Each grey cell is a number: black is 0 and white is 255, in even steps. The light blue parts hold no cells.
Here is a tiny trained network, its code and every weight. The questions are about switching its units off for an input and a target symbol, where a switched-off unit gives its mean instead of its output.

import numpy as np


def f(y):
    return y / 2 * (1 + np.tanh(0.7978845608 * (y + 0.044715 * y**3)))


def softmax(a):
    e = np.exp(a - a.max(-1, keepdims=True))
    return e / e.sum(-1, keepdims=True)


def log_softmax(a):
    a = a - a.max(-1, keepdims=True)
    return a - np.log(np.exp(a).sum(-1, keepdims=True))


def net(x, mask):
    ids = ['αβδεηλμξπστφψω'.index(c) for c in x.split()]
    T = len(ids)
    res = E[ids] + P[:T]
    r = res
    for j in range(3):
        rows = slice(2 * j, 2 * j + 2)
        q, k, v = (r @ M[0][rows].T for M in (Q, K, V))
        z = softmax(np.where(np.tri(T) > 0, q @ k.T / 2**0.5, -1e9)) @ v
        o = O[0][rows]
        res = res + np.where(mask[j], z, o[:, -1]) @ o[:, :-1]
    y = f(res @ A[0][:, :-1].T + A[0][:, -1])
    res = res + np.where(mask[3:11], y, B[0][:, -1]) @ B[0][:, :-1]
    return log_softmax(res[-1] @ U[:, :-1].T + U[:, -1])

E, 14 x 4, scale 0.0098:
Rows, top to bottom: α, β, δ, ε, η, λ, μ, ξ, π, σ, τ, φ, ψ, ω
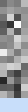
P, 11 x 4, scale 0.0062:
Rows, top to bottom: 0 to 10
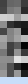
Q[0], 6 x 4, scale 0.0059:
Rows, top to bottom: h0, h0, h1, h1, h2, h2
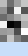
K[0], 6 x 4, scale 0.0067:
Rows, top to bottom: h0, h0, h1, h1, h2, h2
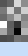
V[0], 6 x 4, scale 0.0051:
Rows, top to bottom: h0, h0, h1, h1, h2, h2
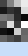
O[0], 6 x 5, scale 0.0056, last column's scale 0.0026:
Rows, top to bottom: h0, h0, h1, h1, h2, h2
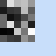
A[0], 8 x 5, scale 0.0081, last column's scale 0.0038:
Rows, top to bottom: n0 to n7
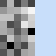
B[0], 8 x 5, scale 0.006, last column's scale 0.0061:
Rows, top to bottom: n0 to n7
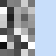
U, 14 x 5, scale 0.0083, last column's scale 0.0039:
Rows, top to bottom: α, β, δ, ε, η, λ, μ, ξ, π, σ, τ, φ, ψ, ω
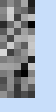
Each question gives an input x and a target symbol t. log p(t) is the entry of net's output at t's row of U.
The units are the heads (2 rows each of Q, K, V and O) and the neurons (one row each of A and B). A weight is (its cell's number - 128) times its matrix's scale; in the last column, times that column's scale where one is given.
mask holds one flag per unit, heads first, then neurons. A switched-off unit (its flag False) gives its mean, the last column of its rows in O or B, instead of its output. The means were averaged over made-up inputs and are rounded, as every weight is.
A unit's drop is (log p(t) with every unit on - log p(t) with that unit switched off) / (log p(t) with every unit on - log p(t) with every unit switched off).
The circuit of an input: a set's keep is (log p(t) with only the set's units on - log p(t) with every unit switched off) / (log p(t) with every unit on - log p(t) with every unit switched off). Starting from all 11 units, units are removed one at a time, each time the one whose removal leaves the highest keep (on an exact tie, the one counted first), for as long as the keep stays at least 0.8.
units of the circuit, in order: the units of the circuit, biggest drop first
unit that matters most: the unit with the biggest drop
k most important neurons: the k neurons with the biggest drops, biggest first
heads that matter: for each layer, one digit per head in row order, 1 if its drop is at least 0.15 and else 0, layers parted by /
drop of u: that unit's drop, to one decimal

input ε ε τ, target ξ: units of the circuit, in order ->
n6, n2, n3
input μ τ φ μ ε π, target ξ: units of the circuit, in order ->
n1, n6, n3
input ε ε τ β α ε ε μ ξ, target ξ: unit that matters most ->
n1
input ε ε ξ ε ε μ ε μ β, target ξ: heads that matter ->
000
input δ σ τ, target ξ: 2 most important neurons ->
n2, n6
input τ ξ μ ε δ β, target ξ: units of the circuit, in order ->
n6, n1, h2, n2
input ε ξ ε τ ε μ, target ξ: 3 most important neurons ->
n1, n6, n5
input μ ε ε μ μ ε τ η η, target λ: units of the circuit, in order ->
n6, n1
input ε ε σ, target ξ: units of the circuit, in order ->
n1, n6
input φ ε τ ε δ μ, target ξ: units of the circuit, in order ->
n6, n1
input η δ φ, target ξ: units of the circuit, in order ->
n6, n5, n1
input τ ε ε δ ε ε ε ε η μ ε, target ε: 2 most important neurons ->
n6, n5
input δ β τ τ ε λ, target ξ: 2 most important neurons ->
n1, n6
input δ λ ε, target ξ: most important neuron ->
n1
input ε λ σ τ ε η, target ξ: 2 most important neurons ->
n6, n1
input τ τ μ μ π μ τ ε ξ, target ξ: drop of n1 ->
0.2
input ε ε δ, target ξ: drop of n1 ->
0.2
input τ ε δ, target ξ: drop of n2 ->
0.2
